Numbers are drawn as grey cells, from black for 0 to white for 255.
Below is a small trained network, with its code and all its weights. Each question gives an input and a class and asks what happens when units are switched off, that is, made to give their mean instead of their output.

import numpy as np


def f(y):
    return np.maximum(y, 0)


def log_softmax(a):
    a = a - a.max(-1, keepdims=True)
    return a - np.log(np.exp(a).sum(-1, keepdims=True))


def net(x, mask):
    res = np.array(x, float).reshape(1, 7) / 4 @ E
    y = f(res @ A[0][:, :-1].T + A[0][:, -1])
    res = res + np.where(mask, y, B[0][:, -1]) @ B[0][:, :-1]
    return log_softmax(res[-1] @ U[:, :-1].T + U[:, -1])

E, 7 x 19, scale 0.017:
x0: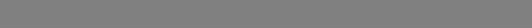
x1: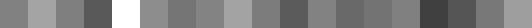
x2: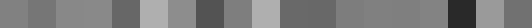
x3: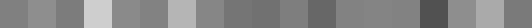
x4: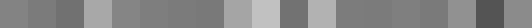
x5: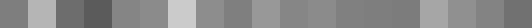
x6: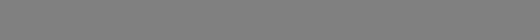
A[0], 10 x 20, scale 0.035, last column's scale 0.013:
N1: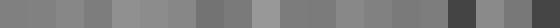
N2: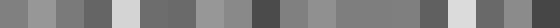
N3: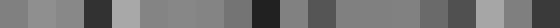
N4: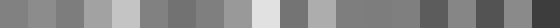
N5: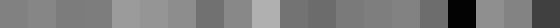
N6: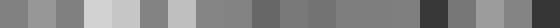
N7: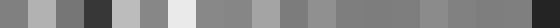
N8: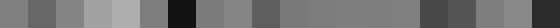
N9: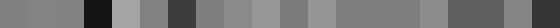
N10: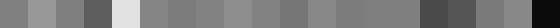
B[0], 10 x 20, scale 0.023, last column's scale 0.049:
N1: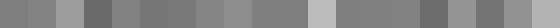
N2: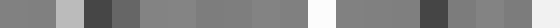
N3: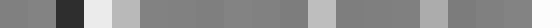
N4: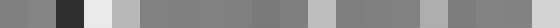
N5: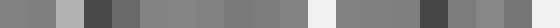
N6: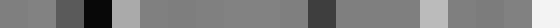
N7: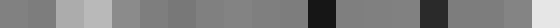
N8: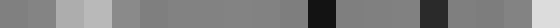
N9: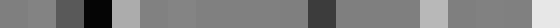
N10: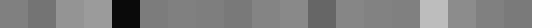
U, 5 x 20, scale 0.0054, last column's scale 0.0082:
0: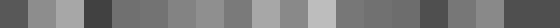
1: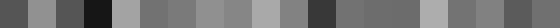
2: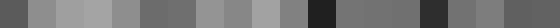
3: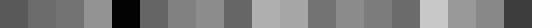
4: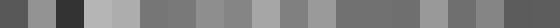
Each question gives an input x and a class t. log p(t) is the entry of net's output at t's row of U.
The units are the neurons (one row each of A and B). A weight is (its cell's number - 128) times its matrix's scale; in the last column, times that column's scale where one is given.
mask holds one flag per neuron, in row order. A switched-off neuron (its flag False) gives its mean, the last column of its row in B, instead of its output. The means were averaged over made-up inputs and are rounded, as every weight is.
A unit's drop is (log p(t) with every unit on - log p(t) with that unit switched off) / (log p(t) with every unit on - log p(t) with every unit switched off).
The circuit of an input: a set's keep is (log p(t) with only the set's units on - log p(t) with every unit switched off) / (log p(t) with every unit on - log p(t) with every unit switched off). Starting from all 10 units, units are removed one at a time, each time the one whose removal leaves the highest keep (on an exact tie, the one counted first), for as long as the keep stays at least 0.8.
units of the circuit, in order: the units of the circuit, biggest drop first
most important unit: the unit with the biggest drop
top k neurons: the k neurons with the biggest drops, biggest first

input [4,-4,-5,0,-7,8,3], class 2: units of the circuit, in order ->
[N7]
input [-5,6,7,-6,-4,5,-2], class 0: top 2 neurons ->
[N5 N6]
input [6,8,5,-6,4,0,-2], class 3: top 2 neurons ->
[N10 N6]
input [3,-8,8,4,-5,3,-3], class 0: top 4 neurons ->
[N10 N3 N6 N7]
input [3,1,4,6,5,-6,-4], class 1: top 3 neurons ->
[N6 N7 N3]
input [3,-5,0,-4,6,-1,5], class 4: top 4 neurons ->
[N10 N6 N2 N9]
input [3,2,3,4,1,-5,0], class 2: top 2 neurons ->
[N8 N9]
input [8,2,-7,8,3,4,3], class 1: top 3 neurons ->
[N6 N5 N1]
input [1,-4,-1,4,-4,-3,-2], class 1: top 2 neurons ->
[N10 N3]
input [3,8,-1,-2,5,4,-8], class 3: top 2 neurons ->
[N10 N4]
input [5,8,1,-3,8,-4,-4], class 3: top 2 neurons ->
[N10 N3]
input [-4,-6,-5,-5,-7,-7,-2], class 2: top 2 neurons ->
[N10 N4]
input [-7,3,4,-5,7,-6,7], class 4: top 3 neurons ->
[N4 N7 N6]
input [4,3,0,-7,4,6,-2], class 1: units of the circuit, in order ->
[N9]
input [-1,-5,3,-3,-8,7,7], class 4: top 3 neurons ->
[N8 N10 N3]
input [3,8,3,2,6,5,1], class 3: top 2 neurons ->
[N10 N4]
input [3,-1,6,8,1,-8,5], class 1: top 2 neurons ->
[N6 N7]
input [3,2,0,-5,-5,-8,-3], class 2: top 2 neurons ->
[N8 N6]
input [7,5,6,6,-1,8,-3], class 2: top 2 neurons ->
[N7 N2]
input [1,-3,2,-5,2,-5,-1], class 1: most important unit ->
N7
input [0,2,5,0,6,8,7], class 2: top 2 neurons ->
[N7 N3]
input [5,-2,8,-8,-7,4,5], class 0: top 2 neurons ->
[N5 N6]
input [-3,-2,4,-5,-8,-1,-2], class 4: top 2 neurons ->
[N3 N6]
